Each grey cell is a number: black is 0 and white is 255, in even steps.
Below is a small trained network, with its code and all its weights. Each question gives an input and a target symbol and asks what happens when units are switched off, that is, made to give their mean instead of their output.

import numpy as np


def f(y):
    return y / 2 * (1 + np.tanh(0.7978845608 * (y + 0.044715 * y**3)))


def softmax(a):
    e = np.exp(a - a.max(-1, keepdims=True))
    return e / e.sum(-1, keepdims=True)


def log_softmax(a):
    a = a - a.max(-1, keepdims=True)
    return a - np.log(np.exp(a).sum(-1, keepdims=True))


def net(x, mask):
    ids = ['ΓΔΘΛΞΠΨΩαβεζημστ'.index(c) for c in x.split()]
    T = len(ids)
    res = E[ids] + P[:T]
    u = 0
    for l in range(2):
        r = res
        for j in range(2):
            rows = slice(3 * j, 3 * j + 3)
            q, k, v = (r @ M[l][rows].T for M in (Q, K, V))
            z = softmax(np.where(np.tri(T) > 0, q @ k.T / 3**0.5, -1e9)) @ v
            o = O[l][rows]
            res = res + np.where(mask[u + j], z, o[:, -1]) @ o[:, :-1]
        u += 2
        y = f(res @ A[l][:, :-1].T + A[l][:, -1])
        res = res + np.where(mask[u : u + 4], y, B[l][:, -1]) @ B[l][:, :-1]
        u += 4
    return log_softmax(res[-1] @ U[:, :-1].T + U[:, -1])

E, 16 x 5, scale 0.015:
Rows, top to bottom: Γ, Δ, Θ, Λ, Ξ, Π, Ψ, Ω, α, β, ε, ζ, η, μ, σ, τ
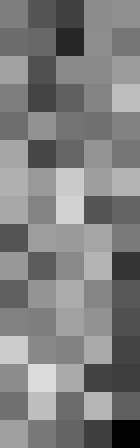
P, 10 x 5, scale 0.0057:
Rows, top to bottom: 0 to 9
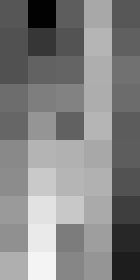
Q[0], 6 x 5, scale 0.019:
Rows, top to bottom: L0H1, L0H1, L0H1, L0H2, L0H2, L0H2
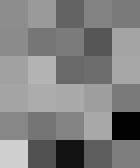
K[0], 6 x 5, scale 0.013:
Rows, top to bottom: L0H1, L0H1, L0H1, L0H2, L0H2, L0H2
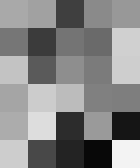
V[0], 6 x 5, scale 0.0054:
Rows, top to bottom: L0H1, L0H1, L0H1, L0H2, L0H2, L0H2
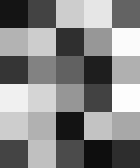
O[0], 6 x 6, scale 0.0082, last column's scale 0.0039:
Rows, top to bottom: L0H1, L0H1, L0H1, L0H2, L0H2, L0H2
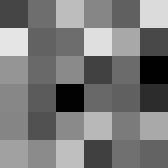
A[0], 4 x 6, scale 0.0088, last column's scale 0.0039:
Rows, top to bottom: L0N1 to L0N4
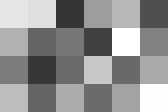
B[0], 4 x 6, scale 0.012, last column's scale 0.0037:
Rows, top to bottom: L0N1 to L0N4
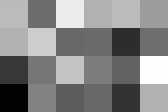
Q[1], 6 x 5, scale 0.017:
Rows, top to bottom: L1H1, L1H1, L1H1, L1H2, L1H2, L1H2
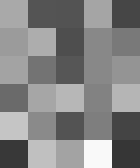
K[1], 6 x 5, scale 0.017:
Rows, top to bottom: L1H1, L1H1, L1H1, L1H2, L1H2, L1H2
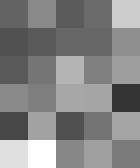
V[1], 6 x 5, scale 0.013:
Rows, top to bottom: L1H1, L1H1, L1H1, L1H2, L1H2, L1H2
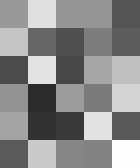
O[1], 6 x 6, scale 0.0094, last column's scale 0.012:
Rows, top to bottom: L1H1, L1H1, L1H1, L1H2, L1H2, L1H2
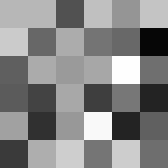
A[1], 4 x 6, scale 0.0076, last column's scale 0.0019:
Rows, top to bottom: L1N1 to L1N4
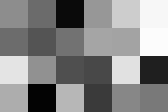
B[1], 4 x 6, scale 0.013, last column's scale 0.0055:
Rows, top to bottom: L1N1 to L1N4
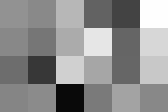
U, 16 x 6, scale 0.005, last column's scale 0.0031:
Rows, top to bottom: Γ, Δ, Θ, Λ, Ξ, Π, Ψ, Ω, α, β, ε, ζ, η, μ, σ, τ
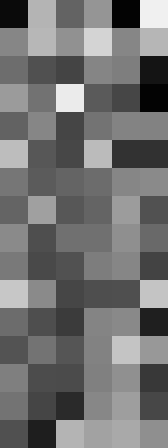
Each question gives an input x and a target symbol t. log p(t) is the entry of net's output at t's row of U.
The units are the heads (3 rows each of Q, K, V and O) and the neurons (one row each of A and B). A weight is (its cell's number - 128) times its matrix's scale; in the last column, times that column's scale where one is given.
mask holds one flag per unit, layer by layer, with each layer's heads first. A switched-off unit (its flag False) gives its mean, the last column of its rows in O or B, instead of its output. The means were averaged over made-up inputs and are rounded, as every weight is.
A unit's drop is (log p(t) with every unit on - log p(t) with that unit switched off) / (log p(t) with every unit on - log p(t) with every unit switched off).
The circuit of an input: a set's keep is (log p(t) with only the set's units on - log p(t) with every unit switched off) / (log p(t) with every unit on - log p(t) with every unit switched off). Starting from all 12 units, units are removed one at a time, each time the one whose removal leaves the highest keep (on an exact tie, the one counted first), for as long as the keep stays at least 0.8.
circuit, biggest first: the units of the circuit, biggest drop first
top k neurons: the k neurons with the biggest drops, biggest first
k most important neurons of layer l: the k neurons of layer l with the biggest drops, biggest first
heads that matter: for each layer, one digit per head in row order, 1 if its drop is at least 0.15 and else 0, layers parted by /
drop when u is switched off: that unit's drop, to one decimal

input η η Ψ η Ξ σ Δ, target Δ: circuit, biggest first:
[L1H2 L1H1 L0H1 L0N4]
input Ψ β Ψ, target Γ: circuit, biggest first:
[L1H1 L0N4]
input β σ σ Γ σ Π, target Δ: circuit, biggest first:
[L1H1 L1H2 L0N3]
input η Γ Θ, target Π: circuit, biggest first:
[L1H2]
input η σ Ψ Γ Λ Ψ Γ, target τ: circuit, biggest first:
[L1H2 L0H2 L0N1 L0H1]
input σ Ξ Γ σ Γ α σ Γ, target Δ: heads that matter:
00 / 11
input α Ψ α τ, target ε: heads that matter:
11 / 10
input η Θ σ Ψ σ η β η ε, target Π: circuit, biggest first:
[L1H2 L1H1]
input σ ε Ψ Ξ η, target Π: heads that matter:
10 / 01
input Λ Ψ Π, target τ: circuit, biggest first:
[L1H2 L1H1]
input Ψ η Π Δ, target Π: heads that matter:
00 / 01
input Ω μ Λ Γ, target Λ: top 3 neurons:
[L1N1 L1N3 L0N4]
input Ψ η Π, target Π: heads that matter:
00 / 01
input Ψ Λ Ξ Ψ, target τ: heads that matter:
01 / 11
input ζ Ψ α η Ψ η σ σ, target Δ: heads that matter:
10 / 11
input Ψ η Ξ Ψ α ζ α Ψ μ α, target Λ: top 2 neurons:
[L1N3 L1N1]
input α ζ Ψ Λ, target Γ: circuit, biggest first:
[L1N1 L1H1 L0H1 L0H2]
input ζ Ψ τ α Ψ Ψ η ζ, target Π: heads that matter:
00 / 11
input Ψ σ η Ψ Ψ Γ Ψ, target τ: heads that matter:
11 / 01
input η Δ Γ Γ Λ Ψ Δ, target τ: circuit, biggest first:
[L1H2 L0H2 L0N1 L0H1]
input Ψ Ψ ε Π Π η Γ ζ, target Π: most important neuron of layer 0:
[L0N1]
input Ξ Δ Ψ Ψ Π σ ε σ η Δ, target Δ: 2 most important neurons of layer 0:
[L0N4 L0N3]
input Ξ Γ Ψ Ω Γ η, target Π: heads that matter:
01 / 01
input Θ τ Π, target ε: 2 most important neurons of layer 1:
[L1N2 L1N1]
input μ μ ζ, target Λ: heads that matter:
11 / 01
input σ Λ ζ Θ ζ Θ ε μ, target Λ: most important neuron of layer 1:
[L1N3]
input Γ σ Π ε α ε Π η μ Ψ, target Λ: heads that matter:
01 / 11
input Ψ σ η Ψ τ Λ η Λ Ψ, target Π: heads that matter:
00 / 11
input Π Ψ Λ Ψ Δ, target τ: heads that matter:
01 / 11
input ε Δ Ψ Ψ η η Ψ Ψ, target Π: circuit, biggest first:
[L1H2 L0H2]
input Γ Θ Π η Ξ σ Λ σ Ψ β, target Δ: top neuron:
[L0N4]
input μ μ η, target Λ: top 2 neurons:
[L1N3 L1N1]
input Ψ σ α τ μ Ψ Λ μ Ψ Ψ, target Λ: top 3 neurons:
[L1N3 L1N1 L0N3]
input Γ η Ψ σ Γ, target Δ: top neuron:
[L1N2]
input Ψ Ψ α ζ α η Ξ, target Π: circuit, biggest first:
[L1H2 L1H1]
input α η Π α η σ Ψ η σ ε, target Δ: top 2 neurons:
[L0N3 L0N4]
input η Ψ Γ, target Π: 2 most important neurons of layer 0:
[L0N4 L0N2]
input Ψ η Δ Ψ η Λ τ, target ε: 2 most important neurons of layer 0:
[L0N3 L0N4]
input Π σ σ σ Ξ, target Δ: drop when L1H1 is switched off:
0.6
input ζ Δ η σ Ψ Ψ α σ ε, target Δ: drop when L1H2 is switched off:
0.3
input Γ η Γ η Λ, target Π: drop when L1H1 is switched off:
0.1
